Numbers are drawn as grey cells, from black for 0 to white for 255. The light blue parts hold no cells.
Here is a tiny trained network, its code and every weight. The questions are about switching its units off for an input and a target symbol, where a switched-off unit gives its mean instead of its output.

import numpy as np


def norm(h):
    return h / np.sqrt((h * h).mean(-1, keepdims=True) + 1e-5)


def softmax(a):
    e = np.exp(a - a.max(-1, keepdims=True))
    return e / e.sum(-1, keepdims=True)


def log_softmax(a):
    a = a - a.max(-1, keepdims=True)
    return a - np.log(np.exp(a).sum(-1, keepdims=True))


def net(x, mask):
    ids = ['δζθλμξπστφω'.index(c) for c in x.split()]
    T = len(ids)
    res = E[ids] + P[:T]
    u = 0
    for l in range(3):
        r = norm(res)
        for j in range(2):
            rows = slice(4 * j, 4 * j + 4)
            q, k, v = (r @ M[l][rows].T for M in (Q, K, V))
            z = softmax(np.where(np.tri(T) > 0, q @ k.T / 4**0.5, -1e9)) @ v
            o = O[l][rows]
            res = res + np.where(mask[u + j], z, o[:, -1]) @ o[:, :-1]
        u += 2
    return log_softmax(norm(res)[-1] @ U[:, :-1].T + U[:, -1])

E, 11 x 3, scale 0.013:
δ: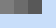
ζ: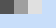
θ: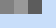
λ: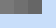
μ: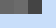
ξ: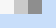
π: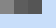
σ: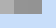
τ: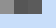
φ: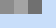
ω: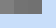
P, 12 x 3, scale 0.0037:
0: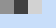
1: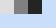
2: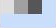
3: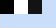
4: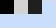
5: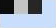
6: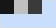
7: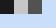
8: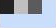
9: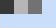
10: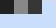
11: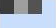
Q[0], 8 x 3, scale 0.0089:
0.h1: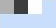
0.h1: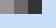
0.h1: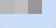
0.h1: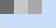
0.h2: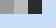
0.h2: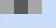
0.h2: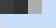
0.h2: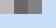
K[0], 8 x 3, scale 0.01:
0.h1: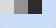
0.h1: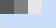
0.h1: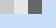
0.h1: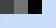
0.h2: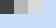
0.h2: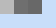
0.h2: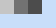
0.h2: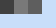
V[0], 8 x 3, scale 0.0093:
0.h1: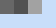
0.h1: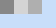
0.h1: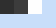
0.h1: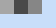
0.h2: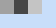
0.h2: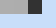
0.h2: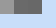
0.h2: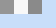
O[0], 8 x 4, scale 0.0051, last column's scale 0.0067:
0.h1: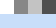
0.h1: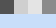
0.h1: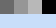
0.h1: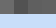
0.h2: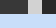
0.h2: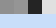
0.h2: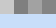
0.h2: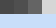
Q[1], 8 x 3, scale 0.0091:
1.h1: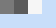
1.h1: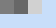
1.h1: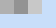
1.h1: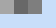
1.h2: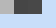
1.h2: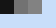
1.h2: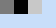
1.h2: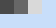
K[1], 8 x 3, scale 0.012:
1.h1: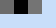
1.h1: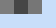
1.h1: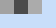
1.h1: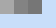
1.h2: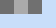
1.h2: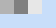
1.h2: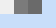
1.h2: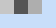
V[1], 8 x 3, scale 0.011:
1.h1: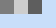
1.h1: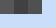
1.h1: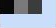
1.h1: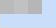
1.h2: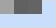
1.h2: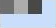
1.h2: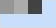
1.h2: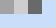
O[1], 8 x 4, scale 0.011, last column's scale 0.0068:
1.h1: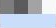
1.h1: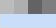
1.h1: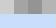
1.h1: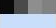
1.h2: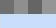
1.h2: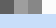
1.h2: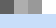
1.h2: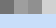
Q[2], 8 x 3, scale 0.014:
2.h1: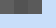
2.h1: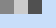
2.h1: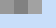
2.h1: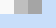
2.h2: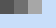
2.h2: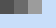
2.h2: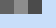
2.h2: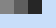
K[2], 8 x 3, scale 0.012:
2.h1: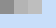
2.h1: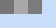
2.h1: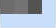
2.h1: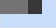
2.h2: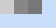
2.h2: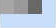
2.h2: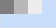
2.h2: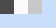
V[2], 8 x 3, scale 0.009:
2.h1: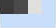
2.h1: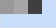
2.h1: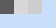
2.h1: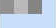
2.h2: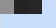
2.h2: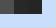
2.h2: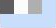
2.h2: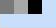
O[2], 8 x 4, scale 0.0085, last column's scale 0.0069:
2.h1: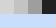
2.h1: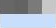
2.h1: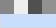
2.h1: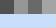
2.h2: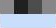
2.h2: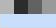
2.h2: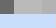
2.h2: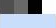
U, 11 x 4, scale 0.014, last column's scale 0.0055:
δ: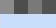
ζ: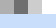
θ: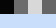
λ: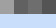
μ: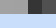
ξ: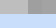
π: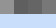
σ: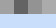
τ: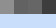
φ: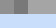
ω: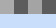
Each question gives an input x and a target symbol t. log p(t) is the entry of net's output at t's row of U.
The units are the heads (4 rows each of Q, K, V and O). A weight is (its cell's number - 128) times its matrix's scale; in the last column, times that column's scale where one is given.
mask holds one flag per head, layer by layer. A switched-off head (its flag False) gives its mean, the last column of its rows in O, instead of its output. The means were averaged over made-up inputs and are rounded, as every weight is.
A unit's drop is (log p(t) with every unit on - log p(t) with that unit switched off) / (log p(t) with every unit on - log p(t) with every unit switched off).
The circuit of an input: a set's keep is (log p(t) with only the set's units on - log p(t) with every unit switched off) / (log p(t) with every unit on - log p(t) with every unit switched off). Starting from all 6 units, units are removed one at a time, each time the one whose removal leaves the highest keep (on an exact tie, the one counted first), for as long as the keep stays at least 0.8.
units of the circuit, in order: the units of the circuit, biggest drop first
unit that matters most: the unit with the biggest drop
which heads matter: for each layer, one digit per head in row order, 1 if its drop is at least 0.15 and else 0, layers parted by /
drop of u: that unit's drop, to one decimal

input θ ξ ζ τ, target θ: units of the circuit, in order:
[0.h1]
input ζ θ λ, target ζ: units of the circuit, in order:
[1.h2, 0.h2, 0.h1, 2.h2]
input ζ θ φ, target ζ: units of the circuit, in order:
[1.h2, 2.h2, 0.h2, 0.h1]
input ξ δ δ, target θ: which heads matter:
10 / 10 / 00
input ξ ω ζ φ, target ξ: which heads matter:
11 / 10 / 10
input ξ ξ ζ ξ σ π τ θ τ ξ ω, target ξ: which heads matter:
10 / 00 / 10
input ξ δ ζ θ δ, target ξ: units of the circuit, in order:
[2.h1, 0.h1, 1.h1]
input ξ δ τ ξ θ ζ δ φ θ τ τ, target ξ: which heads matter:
00 / 10 / 10
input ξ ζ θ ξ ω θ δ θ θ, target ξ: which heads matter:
00 / 00 / 10
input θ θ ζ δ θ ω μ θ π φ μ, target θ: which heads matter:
11 / 11 / 11
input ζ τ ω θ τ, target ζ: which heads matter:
10 / 01 / 11
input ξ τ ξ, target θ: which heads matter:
10 / 10 / 00
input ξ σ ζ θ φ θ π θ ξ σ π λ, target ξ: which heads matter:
10 / 00 / 10
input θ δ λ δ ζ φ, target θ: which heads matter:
00 / 10 / 10
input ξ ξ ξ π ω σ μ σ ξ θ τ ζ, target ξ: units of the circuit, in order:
[2.h1, 1.h1]
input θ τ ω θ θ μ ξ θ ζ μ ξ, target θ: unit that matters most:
2.h1
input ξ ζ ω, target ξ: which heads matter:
01 / 00 / 10
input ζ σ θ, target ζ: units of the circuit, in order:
[2.h1, 1.h2, 0.h1, 0.h2]
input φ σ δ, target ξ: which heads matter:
10 / 00 / 01
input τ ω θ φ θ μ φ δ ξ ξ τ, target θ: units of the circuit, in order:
[2.h2]
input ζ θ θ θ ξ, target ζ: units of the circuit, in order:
[0.h1, 2.h2, 1.h2, 0.h2]
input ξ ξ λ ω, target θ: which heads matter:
10 / 10 / 01
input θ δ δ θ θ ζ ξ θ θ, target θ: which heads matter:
10 / 10 / 10
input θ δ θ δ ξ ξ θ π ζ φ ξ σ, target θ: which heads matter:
00 / 10 / 10
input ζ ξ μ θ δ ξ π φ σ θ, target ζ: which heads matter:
11 / 01 / 11
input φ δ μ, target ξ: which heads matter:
10 / 00 / 01
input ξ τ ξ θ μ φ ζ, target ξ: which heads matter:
00 / 10 / 10
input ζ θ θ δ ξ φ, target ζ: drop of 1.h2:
0.4
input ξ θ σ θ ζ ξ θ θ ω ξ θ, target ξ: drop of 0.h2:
0.1
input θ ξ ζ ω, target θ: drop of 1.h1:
0.1
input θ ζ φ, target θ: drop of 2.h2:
0.0
